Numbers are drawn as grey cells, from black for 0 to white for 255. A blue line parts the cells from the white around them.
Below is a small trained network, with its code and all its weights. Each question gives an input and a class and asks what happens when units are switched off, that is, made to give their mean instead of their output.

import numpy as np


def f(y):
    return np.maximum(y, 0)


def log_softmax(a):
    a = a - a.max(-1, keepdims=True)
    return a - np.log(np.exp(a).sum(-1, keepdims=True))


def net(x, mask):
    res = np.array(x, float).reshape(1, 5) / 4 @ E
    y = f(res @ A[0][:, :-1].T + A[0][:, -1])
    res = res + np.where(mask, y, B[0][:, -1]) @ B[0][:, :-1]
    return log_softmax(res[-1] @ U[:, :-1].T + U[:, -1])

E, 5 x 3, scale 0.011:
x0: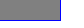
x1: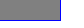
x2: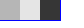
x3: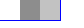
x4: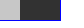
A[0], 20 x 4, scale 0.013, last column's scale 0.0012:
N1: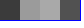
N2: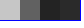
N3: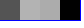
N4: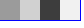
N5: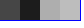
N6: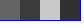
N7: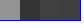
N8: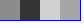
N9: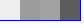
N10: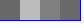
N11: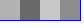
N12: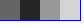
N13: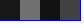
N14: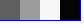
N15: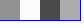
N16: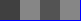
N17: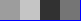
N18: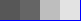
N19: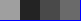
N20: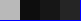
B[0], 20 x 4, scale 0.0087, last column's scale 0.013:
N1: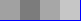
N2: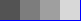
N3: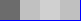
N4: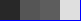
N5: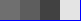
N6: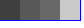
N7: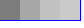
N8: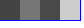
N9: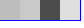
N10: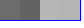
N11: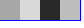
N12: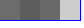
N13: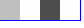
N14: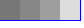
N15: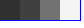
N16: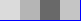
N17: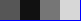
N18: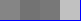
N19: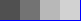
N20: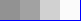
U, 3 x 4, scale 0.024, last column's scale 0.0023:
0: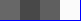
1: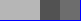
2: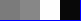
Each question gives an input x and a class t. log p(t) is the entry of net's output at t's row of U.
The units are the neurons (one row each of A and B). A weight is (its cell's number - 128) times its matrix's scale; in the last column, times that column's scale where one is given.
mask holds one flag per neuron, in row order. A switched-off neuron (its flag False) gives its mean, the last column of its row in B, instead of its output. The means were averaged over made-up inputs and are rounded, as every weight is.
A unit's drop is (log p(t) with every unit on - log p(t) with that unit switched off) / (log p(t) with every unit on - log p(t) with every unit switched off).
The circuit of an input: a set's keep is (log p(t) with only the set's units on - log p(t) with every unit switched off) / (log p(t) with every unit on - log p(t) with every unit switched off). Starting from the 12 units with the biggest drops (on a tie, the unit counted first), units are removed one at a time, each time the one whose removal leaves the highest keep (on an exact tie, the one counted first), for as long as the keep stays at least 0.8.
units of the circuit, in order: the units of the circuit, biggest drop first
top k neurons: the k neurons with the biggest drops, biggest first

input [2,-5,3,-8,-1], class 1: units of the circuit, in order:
[N13]
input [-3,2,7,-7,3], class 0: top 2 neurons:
[N17; N15]
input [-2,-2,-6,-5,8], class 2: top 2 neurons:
[N20; N7]
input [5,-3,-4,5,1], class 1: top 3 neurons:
[N11; N15; N17]
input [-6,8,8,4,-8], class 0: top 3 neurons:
[N15; N4; N20]
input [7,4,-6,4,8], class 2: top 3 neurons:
[N20; N7; N19]
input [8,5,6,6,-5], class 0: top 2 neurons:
[N15; N13]
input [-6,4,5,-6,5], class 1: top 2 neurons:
[N13; N16]
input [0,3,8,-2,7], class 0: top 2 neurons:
[N17; N4]
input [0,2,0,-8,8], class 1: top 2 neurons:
[N13; N16]
